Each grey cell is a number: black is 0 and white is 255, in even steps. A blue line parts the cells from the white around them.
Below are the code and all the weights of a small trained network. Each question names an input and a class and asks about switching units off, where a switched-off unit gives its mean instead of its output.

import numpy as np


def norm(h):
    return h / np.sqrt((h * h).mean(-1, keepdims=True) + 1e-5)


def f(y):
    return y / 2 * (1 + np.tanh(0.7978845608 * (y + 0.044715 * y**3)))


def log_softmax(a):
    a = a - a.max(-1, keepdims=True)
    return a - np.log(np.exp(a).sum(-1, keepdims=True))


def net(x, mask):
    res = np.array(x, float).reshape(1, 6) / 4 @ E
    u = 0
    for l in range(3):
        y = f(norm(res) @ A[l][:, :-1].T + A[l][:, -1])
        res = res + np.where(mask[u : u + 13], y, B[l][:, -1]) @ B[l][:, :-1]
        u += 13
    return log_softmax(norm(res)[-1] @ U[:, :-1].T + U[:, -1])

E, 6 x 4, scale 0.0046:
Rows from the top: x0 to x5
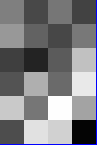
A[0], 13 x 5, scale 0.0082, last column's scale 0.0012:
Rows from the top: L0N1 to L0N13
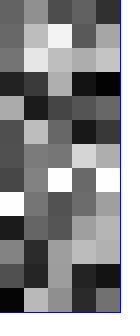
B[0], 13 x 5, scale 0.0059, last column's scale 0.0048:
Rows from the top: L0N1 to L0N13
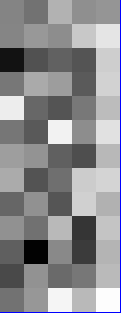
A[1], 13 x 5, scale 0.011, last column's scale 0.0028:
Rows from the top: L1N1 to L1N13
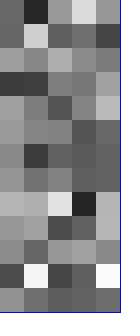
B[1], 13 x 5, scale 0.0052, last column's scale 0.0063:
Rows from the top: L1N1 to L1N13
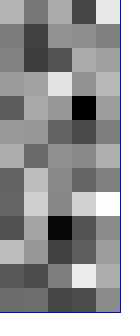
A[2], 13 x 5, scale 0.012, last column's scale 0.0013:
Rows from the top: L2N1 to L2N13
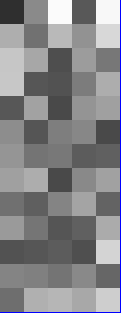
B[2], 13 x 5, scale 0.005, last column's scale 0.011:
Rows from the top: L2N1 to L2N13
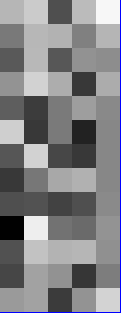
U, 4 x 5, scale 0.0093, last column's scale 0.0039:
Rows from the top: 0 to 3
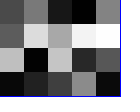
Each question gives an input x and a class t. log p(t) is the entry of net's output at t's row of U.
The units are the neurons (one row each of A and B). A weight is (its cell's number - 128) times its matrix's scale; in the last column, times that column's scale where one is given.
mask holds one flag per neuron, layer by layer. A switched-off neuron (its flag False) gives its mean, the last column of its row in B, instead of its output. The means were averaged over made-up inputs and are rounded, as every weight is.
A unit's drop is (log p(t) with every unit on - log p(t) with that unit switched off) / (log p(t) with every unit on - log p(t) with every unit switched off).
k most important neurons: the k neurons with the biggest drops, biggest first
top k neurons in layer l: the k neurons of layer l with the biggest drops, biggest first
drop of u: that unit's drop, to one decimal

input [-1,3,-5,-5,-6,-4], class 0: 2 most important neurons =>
(L0N5; L1N9)
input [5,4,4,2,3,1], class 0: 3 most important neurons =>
(L0N13; L0N6; L0N5)
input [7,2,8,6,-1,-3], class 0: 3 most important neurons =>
(L0N13; L0N6; L0N7)
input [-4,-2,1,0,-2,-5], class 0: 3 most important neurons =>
(L0N13; L0N6; L0N7)
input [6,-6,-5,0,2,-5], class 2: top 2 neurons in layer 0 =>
(L0N11; L0N7)
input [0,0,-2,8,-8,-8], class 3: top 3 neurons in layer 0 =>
(L0N6; L0N8; L0N5)
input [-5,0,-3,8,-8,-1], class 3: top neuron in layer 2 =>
(L2N1)
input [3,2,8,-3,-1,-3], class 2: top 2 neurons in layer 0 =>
(L0N11; L0N10)
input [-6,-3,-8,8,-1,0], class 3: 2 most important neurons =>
(L0N3; L1N12)
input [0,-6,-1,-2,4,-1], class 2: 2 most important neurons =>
(L1N9; L0N8)
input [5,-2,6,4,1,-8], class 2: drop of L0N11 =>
0.1
